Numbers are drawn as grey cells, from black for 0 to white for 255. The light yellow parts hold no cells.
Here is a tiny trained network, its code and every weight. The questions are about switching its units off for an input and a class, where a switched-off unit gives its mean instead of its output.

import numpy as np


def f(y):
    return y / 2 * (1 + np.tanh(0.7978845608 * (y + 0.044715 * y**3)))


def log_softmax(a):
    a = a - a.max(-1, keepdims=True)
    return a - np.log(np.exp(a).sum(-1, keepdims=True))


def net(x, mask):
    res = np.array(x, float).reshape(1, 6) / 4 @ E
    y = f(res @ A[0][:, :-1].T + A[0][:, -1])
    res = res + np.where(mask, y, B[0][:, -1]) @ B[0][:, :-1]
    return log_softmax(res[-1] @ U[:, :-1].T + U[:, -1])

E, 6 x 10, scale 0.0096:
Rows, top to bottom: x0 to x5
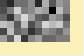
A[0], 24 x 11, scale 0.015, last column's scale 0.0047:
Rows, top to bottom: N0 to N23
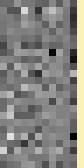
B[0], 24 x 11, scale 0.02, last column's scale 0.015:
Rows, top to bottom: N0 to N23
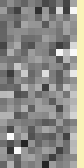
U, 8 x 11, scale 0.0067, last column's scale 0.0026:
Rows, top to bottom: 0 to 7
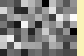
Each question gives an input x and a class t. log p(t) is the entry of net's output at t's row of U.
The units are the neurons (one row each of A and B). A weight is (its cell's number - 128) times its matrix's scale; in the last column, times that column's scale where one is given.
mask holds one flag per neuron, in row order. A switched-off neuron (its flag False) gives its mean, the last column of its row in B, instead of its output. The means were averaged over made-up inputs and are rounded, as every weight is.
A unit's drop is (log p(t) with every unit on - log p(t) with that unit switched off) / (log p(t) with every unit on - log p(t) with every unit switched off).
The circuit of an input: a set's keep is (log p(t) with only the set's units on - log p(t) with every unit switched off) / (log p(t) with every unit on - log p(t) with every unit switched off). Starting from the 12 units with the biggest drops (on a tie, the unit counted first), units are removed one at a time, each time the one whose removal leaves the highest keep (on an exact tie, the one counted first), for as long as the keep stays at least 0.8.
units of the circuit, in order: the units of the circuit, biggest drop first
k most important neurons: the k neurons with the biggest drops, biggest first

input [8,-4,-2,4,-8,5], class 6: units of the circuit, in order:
N21
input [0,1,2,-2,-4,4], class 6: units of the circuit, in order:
N21, N9
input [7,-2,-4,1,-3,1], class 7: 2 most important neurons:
N1, N20
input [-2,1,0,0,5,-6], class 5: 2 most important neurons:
N19, N15
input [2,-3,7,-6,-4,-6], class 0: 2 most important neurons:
N23, N12
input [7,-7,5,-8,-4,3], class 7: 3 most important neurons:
N20, N6, N0
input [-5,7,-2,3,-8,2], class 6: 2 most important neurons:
N21, N9
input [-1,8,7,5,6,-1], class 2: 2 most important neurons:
N7, N14
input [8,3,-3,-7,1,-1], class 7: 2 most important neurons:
N6, N20
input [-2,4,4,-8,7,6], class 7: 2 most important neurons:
N6, N0
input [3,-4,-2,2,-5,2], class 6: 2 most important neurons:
N10, N21
